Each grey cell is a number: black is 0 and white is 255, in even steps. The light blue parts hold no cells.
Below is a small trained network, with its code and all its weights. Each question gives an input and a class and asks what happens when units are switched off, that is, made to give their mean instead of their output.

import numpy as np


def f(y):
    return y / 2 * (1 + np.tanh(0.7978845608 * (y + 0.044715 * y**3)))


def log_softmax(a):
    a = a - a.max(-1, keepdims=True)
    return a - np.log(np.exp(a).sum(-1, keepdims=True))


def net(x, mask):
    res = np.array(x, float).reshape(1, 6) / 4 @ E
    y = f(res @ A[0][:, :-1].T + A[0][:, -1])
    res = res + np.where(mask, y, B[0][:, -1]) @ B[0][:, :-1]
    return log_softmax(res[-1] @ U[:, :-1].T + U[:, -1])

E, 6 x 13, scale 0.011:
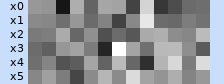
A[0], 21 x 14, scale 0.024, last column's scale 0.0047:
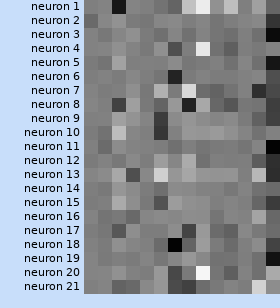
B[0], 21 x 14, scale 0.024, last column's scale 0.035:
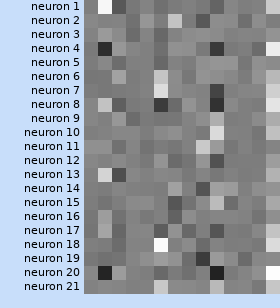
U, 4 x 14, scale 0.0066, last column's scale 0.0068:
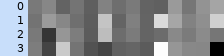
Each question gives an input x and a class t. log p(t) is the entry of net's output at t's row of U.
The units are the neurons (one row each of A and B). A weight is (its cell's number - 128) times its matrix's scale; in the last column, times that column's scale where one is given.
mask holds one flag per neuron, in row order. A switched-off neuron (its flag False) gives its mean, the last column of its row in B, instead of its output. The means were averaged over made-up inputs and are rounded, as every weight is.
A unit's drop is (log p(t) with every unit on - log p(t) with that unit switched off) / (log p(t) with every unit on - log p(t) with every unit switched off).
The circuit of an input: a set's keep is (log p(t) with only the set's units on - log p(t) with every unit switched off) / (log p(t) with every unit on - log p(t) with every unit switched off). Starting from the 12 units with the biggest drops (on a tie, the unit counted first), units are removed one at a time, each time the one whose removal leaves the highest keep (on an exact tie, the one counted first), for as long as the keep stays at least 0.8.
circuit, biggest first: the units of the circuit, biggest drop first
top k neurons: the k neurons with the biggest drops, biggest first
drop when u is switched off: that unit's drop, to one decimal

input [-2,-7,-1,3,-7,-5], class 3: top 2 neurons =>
[neuron 18; neuron 1]
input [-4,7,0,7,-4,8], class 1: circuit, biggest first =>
[neuron 10]
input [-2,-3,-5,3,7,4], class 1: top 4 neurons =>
[neuron 20; neuron 8; neuron 4; neuron 17]
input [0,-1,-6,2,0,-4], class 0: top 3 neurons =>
[neuron 20; neuron 4; neuron 18]
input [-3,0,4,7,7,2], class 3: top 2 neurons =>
[neuron 18; neuron 7]
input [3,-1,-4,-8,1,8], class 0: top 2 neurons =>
[neuron 1; neuron 13]
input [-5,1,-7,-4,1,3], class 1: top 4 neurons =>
[neuron 20; neuron 4; neuron 8; neuron 13]
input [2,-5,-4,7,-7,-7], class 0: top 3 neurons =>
[neuron 8; neuron 21; neuron 18]
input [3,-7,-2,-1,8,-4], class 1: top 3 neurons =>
[neuron 20; neuron 21; neuron 4]
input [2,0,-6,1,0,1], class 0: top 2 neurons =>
[neuron 20; neuron 4]
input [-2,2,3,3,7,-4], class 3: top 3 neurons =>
[neuron 18; neuron 7; neuron 1]
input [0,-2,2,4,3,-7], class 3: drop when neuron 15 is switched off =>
0.0
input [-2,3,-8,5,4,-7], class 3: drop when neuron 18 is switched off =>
0.2
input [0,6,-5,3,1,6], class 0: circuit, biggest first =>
[neuron 1]
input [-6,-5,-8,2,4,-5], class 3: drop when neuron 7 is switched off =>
0.1
